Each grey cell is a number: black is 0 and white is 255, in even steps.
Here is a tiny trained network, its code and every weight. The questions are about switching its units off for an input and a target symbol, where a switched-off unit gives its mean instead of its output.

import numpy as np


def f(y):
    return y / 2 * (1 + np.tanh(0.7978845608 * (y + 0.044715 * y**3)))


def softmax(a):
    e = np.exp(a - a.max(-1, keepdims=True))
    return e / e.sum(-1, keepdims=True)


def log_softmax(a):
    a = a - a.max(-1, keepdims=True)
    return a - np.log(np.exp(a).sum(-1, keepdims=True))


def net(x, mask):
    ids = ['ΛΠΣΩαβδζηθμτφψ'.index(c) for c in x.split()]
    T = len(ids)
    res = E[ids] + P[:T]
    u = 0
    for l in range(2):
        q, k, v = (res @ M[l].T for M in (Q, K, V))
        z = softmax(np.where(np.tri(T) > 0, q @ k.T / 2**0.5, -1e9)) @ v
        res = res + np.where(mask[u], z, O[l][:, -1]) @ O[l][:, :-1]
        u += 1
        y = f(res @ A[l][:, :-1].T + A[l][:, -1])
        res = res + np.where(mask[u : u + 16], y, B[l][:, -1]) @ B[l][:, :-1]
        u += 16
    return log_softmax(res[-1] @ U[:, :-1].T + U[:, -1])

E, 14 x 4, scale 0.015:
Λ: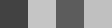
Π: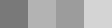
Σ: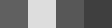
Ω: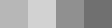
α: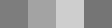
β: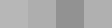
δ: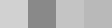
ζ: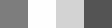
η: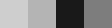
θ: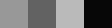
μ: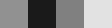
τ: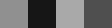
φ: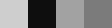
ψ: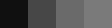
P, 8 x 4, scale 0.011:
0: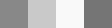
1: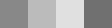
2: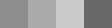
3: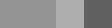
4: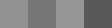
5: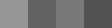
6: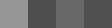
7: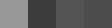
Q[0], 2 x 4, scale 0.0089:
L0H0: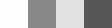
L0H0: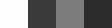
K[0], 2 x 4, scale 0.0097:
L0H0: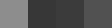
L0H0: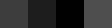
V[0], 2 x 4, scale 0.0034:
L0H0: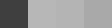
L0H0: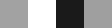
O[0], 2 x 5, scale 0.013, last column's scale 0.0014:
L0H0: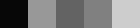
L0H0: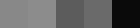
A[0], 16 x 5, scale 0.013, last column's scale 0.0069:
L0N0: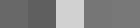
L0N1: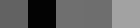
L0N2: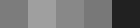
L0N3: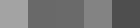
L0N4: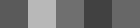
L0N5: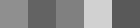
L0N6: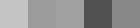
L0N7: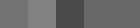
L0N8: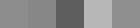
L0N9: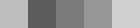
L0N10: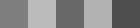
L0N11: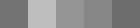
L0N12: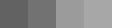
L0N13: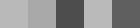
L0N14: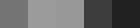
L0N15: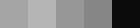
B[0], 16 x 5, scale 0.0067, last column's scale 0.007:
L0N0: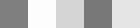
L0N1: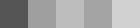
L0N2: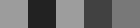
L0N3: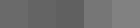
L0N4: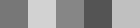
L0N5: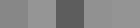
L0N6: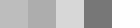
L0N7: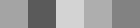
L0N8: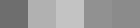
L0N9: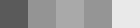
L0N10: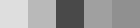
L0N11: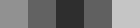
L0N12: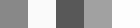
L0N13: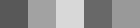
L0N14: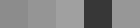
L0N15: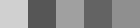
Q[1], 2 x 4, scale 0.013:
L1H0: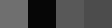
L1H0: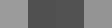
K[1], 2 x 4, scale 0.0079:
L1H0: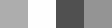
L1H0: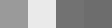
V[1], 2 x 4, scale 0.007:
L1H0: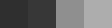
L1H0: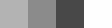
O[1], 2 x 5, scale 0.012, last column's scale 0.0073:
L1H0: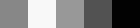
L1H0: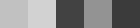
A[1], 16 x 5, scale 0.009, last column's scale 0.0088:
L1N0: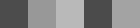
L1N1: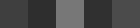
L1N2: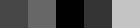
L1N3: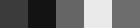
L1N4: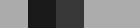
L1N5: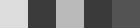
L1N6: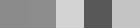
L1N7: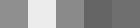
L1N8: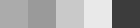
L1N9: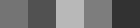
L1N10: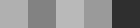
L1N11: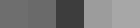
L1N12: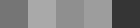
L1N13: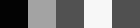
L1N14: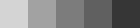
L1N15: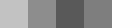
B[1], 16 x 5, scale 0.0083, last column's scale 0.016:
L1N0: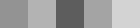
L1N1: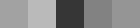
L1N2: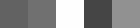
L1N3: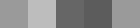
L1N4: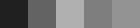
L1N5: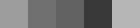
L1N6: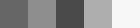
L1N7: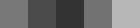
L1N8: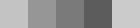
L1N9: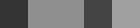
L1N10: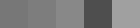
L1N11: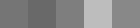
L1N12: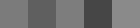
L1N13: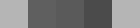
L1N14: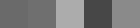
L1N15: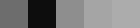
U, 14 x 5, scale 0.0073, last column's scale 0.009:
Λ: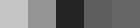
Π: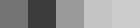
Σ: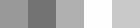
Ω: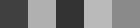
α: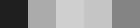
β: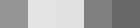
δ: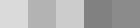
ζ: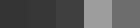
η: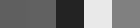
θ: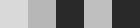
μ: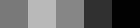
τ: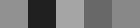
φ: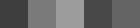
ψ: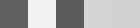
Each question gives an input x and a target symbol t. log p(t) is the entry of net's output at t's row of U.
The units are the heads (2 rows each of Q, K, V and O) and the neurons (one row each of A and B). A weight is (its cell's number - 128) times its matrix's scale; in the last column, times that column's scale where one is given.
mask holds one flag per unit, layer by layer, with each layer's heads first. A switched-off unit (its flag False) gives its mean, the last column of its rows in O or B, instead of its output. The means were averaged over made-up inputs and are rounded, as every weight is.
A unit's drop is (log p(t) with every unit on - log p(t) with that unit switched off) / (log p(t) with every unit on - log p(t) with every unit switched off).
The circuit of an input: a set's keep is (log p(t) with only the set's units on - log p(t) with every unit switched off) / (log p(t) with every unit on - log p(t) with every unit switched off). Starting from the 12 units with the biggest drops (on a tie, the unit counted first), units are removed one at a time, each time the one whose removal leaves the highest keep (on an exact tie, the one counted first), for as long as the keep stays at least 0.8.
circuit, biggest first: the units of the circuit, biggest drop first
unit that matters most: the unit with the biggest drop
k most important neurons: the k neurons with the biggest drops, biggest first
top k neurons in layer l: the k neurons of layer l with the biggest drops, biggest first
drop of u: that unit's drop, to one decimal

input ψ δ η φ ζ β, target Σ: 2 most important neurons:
[L0N0 L1N13]
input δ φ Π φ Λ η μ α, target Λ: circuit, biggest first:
[L1H0 L1N7]
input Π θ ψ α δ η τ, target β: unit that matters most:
L0H0
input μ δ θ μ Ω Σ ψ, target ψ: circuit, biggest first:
[L0N1 L1H0 L1N0]
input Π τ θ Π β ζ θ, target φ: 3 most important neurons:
[L1N9 L0N12 L1N5]
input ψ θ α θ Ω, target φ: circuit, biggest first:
[L1H0 L0N12 L1N9]
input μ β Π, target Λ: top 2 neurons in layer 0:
[L0N10 L0N6]
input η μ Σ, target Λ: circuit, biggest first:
[L1N7 L1H0]
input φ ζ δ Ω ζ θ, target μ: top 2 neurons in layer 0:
[L0N12 L0N6]
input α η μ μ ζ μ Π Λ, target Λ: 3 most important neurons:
[L1N13 L1N6 L1N7]
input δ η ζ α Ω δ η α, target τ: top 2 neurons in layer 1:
[L1N5 L1N0]
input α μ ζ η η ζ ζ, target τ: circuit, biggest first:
[L0N12 L0N0 L0H0 L1H0]
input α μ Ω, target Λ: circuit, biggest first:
[L1N7 L1H0]
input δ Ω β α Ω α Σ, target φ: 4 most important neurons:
[L1N2 L0N0 L0N12 L0N1]
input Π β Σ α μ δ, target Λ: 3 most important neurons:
[L1N7 L0N6 L1N8]
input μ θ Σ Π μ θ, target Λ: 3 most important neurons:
[L0N6 L1N7 L0N0]
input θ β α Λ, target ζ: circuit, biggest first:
[L1H0]
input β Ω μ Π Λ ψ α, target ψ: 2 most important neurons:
[L1N0 L1N6]
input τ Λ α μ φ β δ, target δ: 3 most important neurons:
[L1N8 L0N6 L0N12]
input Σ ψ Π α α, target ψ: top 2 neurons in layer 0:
[L0N0 L0N6]
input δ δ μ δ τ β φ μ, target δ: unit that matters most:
L0N1
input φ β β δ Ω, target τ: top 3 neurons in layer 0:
[L0N0 L0N12 L0N6]
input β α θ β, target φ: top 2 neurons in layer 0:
[L0N12 L0N10]
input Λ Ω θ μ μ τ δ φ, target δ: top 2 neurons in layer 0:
[L0N1 L0N6]
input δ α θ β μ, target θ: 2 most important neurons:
[L0N0 L1N8]
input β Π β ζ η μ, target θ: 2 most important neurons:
[L0N1 L1N8]
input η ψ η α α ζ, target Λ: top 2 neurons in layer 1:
[L1N7 L1N5]
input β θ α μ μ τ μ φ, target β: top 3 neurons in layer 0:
[L0N1 L0N9 L0N12]
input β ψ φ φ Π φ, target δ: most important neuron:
[L1N8]
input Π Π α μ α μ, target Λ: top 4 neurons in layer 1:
[L1N13 L1N7 L1N8 L1N12]
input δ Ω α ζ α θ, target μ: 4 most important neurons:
[L1N5 L1N1 L1N9 L1N0]
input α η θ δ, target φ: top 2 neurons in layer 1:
[L1N9 L1N4]
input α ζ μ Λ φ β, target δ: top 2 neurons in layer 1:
[L1N8 L1N7]
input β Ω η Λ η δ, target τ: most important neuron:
[L0N1]
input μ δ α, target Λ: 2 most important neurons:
[L1N7 L0N6]
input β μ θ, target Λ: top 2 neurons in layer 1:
[L1N7 L1N6]
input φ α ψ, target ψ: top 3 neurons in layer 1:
[L1N0 L1N15 L1N5]
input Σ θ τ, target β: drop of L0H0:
0.4
